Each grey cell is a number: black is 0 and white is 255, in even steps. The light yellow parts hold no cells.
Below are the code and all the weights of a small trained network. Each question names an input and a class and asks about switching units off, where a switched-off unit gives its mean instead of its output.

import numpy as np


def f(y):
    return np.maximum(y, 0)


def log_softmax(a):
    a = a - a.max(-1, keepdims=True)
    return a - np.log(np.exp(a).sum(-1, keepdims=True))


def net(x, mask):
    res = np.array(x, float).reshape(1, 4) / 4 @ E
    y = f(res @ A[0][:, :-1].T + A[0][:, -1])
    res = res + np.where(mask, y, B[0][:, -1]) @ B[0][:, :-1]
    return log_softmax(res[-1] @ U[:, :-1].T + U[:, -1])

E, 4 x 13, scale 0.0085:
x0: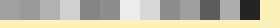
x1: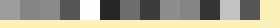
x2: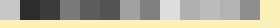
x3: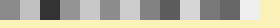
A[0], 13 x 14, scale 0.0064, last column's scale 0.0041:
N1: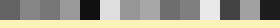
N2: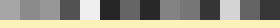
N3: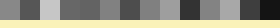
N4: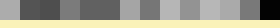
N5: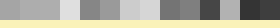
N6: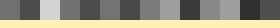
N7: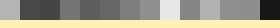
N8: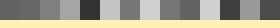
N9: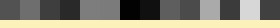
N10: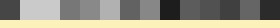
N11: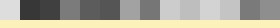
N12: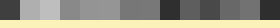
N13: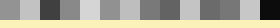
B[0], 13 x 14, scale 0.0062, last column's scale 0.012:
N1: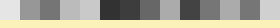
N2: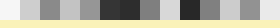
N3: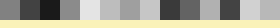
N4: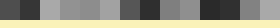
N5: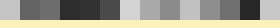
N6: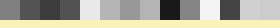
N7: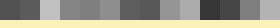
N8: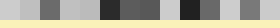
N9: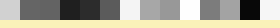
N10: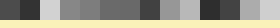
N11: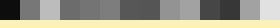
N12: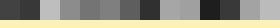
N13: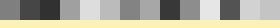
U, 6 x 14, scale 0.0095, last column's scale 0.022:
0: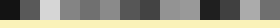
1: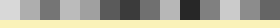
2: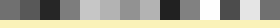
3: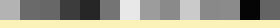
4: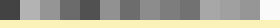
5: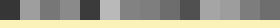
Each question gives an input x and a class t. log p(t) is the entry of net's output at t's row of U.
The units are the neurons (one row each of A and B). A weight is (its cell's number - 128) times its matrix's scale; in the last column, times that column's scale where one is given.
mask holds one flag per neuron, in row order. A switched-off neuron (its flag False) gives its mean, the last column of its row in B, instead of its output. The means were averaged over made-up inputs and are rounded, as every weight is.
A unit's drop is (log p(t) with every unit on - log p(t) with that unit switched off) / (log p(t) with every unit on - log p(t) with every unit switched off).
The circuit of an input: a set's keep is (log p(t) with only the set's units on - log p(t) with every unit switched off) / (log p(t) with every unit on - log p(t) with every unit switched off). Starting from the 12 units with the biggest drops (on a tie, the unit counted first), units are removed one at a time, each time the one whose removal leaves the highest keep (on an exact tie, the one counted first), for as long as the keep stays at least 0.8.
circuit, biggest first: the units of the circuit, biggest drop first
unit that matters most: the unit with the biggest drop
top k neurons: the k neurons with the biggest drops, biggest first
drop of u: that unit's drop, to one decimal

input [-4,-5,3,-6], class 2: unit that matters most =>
N6
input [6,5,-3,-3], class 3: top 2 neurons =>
(N5 N8)
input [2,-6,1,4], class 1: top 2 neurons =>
(N1 N8)
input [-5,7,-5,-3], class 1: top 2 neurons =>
(N2 N11)
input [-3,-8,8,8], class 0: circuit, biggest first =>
(N11 N7)
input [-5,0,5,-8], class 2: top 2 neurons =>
(N6 N3)
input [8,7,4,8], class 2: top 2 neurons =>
(N13 N9)
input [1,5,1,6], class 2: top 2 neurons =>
(N13 N8)
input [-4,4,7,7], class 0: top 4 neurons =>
(N11 N6 N7 N4)
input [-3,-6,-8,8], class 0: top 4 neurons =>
(N10 N12 N6 N3)
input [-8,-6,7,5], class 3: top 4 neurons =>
(N9 N10 N12 N2)
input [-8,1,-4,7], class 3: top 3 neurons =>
(N9 N6 N3)
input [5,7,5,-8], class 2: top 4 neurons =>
(N6 N3 N8 N1)
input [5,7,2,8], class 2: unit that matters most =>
N13
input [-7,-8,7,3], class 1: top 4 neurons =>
(N1 N8 N10 N12)
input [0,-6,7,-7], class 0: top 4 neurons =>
(N11 N7 N4 N2)
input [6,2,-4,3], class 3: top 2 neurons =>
(N5 N11)
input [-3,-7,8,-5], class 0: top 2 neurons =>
(N11 N7)
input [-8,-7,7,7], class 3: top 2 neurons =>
(N9 N2)
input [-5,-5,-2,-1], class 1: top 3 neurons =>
(N8 N1 N5)
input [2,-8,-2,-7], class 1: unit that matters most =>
N8
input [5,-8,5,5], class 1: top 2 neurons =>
(N1 N8)
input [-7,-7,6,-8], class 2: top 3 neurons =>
(N6 N3 N2)
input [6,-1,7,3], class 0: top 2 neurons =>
(N11 N9)
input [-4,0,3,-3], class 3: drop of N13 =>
0.3
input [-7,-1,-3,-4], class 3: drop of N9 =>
1.0
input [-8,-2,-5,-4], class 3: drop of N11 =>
0.0
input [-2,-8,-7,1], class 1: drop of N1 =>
1.1
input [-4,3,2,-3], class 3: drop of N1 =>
0.3
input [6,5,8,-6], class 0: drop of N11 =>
0.4
